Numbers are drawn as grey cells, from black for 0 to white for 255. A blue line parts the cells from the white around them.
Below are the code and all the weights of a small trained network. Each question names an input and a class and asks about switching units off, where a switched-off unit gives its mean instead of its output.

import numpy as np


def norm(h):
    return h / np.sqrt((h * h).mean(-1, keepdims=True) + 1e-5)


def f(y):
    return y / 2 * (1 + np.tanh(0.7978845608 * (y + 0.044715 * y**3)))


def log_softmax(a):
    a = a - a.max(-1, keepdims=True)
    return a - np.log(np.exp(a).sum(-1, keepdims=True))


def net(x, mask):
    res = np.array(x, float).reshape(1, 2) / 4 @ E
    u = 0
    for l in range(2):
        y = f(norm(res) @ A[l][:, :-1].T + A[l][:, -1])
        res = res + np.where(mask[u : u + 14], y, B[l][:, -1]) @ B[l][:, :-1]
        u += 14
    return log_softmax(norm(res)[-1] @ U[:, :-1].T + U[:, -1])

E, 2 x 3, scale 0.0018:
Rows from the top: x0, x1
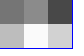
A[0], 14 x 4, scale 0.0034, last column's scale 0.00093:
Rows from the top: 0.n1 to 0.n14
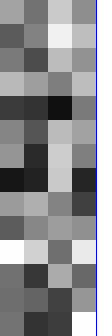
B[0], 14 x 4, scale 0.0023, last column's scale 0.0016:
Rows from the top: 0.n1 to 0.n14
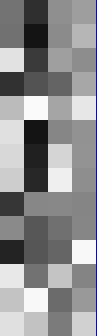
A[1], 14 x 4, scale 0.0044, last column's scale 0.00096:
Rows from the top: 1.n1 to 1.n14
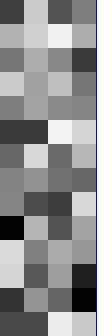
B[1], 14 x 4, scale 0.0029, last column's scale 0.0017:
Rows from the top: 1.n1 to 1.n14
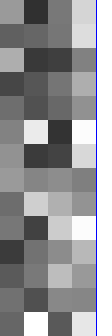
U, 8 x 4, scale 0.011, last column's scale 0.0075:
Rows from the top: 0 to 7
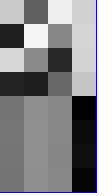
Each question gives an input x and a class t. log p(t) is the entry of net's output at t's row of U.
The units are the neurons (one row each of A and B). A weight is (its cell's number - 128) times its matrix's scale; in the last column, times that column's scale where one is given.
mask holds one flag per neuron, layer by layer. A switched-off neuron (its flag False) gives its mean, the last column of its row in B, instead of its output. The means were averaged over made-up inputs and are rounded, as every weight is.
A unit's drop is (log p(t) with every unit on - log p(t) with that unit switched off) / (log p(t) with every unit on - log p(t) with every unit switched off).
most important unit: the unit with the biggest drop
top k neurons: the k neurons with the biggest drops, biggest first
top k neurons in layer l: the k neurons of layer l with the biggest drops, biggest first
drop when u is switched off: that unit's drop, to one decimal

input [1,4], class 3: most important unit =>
0.n8
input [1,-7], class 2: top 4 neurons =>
1.n10; 0.n13; 0.n14; 0.n2
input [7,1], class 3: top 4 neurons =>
1.n6; 1.n10; 1.n14; 1.n1
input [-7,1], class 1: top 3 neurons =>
1.n14; 1.n6; 1.n10
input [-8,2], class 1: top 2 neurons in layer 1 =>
1.n6; 1.n14
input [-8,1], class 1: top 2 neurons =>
1.n14; 1.n6
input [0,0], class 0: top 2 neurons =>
0.n8; 0.n5
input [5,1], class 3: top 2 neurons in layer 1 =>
1.n10; 1.n6
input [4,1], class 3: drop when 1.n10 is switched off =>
0.1
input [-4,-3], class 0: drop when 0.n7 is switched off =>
0.0
